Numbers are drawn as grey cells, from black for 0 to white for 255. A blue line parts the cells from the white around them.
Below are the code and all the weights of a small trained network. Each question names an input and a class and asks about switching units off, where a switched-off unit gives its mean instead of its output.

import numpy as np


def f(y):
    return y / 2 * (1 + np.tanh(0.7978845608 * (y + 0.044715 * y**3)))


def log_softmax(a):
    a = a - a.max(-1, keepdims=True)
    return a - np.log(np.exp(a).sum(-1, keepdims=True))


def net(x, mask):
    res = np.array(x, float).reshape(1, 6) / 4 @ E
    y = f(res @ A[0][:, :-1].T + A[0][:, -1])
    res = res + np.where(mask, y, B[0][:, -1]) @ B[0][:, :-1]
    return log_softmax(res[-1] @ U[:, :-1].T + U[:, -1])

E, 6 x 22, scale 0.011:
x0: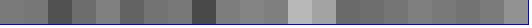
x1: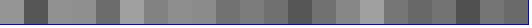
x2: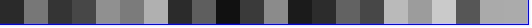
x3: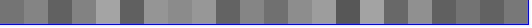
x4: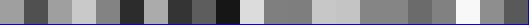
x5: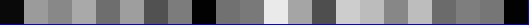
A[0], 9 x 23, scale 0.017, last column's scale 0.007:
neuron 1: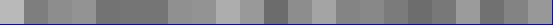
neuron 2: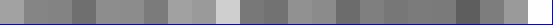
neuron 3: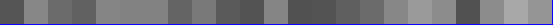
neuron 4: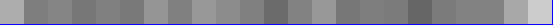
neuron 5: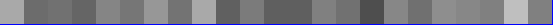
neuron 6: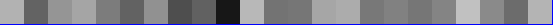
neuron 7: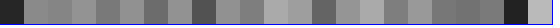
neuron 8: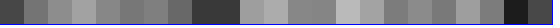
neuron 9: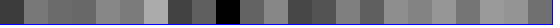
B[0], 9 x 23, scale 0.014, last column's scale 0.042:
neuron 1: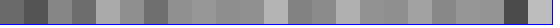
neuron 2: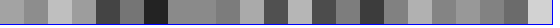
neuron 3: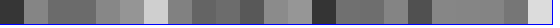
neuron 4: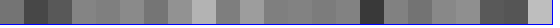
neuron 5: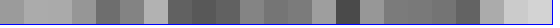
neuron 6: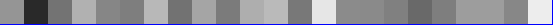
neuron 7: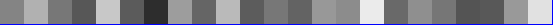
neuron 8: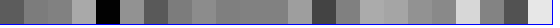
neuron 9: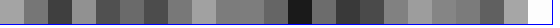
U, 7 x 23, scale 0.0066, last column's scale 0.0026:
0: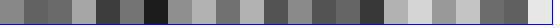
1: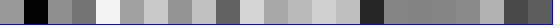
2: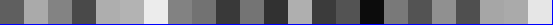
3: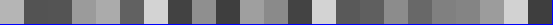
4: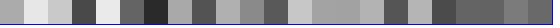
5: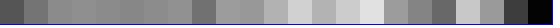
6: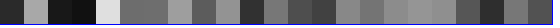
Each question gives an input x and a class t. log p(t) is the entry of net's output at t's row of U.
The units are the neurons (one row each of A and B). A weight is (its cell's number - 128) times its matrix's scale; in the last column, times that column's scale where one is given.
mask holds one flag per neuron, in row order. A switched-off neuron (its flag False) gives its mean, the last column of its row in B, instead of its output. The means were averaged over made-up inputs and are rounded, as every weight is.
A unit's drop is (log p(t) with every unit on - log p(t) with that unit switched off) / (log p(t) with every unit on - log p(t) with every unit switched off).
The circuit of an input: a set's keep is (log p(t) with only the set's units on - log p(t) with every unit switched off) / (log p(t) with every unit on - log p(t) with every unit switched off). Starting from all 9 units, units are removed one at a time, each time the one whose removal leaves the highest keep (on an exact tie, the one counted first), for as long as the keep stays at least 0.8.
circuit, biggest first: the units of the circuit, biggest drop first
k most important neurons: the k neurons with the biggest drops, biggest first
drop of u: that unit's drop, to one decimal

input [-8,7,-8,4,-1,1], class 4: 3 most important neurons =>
(neuron 9; neuron 8; neuron 6)
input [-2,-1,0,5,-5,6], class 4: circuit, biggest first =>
(neuron 7)
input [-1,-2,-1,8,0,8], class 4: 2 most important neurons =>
(neuron 7; neuron 6)
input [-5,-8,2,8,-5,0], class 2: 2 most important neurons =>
(neuron 7; neuron 8)
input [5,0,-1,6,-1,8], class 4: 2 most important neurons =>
(neuron 7; neuron 6)
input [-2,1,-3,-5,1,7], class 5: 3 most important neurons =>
(neuron 8; neuron 9; neuron 2)
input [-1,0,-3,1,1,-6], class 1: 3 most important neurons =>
(neuron 9; neuron 8; neuron 1)
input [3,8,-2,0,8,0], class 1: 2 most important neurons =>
(neuron 6; neuron 7)
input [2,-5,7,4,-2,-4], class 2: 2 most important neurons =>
(neuron 3; neuron 6)
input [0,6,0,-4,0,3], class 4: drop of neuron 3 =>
0.2
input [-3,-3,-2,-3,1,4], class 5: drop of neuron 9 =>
0.6
